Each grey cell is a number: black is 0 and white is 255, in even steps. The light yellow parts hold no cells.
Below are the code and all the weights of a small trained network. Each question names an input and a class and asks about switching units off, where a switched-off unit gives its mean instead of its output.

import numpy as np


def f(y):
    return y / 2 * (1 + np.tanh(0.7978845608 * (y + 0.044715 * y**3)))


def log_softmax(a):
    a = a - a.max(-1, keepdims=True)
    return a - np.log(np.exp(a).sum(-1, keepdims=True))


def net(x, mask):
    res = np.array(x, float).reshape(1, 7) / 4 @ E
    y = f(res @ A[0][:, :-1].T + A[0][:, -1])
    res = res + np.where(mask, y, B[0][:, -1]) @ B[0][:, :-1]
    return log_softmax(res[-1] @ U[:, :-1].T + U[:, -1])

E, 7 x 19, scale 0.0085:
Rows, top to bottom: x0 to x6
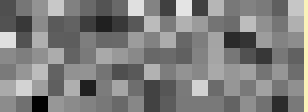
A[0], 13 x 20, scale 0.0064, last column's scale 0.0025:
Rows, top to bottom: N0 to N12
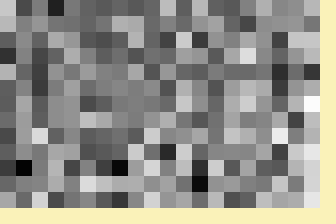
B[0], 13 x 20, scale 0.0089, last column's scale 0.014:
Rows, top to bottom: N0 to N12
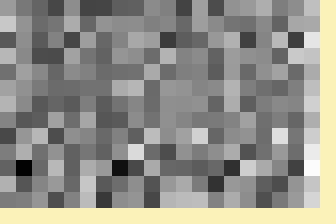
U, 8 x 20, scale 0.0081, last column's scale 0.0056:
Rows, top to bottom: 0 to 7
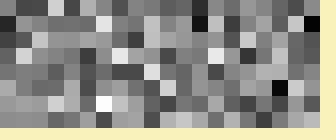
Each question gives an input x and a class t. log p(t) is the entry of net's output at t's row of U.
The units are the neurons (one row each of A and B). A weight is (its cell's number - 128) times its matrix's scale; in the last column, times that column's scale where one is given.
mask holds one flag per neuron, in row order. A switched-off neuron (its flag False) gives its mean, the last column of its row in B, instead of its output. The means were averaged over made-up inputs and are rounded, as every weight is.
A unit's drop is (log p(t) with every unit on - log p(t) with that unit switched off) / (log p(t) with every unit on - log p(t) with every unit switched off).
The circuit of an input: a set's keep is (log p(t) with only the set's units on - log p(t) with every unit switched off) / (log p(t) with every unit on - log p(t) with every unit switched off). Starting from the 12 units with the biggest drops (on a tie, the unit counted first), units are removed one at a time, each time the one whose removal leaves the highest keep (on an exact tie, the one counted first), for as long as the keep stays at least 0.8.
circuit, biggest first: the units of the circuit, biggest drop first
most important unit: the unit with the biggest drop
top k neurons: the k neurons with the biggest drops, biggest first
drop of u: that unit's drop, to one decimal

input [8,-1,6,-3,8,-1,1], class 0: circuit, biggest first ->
N10
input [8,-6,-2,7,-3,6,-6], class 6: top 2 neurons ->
N8, N11
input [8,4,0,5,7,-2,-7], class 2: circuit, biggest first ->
N10, N8
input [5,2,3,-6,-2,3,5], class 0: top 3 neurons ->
N10, N2, N8
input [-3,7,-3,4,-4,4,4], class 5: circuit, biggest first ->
N8, N3, N2
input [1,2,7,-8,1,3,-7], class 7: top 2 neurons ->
N12, N10
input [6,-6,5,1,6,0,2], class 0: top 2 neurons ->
N8, N3
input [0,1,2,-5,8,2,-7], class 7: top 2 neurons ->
N12, N10
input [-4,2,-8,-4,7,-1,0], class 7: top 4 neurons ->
N10, N3, N5, N0
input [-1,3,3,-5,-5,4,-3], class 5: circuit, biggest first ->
N10, N2, N0, N9
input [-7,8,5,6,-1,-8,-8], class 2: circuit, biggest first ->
N12, N10
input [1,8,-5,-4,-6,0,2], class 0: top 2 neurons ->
N10, N12
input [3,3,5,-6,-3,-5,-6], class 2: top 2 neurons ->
N10, N12
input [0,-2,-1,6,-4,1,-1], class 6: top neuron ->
N10
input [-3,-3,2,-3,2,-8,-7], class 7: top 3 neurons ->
N11, N12, N10
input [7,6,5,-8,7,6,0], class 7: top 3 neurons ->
N12, N9, N6
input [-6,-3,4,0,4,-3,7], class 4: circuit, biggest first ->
N4, N0
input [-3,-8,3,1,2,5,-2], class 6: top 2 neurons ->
N12, N3
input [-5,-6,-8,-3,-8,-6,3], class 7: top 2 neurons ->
N10, N2
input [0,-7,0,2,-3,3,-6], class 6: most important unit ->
N12
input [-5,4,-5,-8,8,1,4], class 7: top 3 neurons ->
N10, N3, N5
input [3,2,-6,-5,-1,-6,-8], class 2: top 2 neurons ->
N10, N8
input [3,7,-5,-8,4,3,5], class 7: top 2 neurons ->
N5, N3
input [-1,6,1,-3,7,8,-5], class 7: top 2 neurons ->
N12, N10
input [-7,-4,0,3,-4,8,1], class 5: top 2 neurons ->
N2, N10
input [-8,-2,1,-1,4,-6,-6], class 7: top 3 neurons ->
N10, N11, N12
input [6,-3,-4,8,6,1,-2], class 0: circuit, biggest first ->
N12
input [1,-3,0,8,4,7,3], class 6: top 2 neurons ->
N2, N8
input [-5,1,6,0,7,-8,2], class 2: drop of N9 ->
0.5
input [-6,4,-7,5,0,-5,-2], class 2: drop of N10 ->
-0.1
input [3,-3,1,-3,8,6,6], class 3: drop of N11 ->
0.2
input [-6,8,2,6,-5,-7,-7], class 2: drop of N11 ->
0.0
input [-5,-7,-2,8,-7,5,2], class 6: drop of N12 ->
0.1
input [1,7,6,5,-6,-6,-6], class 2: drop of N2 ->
0.3
